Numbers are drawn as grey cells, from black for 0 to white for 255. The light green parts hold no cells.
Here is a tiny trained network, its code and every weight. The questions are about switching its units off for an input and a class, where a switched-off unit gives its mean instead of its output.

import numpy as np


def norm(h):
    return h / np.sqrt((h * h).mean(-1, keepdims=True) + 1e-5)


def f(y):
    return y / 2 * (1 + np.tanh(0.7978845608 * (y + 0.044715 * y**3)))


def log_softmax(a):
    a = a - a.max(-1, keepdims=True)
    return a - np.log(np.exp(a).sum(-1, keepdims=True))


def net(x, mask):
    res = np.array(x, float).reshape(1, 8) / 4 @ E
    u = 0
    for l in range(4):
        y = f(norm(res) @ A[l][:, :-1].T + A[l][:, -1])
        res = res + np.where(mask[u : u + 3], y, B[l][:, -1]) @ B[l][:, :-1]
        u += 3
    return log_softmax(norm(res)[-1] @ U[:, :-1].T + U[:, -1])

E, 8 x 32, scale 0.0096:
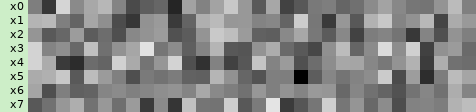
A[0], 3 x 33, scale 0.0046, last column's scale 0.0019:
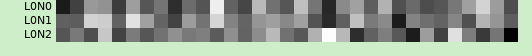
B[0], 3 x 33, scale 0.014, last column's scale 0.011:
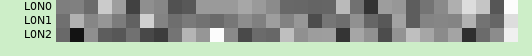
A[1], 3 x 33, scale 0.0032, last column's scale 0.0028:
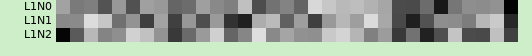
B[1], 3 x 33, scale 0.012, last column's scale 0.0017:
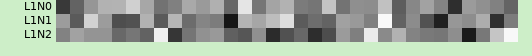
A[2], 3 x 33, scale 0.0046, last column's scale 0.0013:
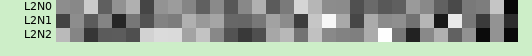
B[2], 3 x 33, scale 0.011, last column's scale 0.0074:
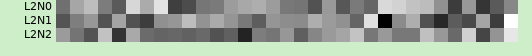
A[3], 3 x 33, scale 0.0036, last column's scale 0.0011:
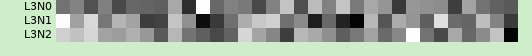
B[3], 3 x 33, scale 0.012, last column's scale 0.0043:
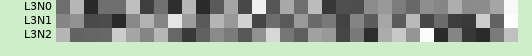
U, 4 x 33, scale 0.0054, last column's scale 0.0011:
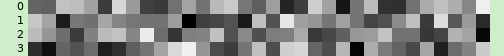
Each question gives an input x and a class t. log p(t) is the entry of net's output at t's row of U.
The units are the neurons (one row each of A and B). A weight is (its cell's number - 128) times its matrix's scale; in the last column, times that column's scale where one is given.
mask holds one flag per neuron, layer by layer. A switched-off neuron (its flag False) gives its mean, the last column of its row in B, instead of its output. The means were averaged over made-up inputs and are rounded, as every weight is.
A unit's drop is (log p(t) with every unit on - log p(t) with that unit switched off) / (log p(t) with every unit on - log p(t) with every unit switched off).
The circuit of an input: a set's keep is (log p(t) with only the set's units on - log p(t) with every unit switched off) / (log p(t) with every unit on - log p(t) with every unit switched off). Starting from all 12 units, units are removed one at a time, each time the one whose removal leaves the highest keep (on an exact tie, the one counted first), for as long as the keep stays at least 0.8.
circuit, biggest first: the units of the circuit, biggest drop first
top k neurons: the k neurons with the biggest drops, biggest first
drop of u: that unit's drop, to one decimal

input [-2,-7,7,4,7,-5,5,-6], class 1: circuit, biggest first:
[L2N2]
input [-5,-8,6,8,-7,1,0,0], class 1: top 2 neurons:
[L0N2 L0N0]
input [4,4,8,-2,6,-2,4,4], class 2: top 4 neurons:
[L0N2 L0N0 L3N1 L2N2]
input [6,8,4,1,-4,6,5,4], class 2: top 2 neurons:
[L3N1 L3N2]
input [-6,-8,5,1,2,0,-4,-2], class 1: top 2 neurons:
[L2N2 L3N0]
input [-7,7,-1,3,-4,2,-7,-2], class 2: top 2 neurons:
[L0N2 L3N1]
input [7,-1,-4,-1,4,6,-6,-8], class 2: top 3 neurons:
[L0N0 L3N1 L2N2]
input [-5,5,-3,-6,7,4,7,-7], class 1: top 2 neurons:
[L0N2 L2N2]
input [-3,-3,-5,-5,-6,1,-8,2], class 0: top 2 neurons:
[L0N0 L0N1]
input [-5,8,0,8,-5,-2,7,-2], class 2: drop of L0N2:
0.2
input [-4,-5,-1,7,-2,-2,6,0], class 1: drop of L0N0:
0.0
